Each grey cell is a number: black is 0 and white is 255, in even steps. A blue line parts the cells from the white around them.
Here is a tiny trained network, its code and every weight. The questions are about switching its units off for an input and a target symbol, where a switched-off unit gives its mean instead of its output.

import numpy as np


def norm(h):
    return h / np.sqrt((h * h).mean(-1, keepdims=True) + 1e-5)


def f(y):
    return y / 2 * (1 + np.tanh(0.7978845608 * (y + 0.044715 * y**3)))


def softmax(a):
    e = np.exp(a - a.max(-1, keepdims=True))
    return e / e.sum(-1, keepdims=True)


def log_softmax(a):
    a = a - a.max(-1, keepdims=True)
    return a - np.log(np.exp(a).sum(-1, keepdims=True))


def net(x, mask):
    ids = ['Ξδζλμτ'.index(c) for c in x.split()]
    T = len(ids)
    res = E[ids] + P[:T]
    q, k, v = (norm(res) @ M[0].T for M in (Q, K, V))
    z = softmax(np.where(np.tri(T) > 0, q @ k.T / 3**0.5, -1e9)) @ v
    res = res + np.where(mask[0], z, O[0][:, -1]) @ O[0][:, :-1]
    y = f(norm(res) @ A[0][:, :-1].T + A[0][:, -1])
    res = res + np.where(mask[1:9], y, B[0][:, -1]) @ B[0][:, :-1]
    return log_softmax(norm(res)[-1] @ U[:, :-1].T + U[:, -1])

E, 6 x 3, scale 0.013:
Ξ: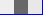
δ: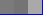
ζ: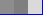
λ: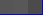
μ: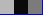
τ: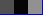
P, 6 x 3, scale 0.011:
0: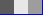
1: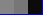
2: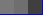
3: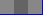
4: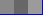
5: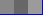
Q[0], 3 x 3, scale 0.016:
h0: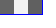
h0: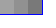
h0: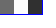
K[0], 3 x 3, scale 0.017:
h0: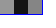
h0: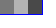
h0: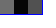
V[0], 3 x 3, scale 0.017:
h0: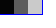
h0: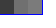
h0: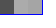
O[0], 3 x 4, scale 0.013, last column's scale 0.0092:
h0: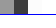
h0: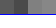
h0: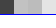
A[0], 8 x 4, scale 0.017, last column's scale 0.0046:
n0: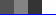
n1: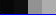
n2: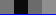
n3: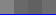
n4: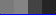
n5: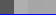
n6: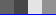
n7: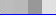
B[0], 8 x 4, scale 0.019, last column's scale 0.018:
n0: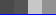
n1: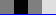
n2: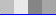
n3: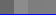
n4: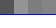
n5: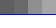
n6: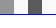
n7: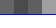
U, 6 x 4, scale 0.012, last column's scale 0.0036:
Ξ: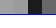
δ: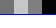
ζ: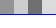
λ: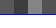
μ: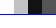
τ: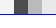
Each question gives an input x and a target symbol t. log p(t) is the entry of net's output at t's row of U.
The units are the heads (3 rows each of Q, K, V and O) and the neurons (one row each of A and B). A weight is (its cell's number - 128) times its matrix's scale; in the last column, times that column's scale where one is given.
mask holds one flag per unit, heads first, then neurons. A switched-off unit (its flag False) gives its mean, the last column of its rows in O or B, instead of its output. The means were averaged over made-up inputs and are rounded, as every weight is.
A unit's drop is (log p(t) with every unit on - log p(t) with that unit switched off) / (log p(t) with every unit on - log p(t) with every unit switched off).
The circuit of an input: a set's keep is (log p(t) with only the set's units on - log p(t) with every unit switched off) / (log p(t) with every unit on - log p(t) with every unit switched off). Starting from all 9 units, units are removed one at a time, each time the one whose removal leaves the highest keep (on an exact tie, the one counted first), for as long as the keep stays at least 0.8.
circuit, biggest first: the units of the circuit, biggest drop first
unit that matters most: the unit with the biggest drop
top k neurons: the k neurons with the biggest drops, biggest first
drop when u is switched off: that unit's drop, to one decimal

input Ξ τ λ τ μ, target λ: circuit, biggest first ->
(h0, n6)
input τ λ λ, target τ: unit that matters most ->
n1
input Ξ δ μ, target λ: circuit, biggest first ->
(h0, n0, n2)
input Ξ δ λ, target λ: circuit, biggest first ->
(h0, n0)
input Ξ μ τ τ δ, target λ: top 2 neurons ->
(n6, n7)
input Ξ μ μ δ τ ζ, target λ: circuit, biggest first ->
(n6, h0, n7)
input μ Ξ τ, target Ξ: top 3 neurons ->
(n1, n6, n5)
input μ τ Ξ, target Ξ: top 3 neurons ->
(n1, n6, n2)
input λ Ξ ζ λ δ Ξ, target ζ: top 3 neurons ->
(n6, n1, n0)
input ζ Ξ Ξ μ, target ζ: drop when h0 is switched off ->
0.2
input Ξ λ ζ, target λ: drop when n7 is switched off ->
0.1
